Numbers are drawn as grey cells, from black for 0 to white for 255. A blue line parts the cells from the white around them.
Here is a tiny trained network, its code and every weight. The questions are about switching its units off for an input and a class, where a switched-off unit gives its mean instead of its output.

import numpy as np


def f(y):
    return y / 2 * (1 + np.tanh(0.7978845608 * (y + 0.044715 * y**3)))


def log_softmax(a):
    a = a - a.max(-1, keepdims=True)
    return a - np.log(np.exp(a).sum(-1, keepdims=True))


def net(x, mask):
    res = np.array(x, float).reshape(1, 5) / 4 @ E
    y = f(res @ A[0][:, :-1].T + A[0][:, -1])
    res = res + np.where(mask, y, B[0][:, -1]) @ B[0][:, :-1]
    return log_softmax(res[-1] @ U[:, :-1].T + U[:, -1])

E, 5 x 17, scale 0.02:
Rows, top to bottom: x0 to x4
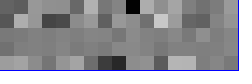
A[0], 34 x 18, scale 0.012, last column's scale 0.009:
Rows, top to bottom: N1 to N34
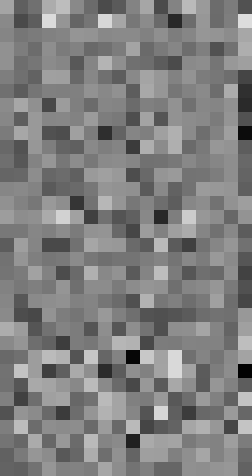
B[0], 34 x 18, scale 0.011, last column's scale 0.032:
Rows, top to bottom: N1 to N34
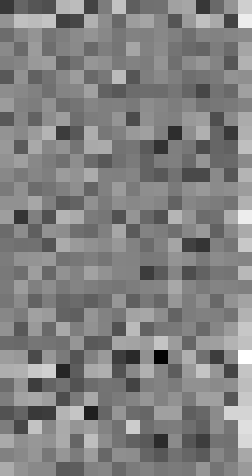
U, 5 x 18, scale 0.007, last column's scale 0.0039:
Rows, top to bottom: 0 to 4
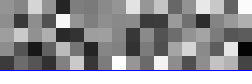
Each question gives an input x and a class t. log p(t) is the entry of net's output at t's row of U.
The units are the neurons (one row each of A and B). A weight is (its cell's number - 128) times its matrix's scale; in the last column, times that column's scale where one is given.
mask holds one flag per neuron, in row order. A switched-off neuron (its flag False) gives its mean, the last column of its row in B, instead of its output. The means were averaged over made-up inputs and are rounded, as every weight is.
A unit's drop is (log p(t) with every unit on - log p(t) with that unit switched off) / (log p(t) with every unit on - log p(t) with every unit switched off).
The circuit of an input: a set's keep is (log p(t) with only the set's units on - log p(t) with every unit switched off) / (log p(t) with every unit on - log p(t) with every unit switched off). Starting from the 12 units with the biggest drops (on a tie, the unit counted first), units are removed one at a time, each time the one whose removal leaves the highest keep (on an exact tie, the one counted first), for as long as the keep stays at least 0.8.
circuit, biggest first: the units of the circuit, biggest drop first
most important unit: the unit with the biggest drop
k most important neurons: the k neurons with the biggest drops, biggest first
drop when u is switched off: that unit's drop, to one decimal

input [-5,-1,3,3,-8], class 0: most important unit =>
N2
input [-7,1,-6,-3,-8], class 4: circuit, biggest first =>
[N30, N25]
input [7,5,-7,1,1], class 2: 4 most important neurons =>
[N27, N26, N16, N10]
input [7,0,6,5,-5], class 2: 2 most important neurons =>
[N26, N16]
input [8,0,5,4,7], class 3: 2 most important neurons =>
[N2, N1]
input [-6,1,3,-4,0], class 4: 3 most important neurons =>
[N2, N26, N27]
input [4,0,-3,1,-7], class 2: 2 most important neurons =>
[N2, N16]
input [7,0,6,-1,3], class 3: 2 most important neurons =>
[N2, N26]
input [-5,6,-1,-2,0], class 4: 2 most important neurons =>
[N30, N2]
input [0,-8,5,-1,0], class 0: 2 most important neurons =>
[N2, N26]
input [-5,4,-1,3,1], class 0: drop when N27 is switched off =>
0.1
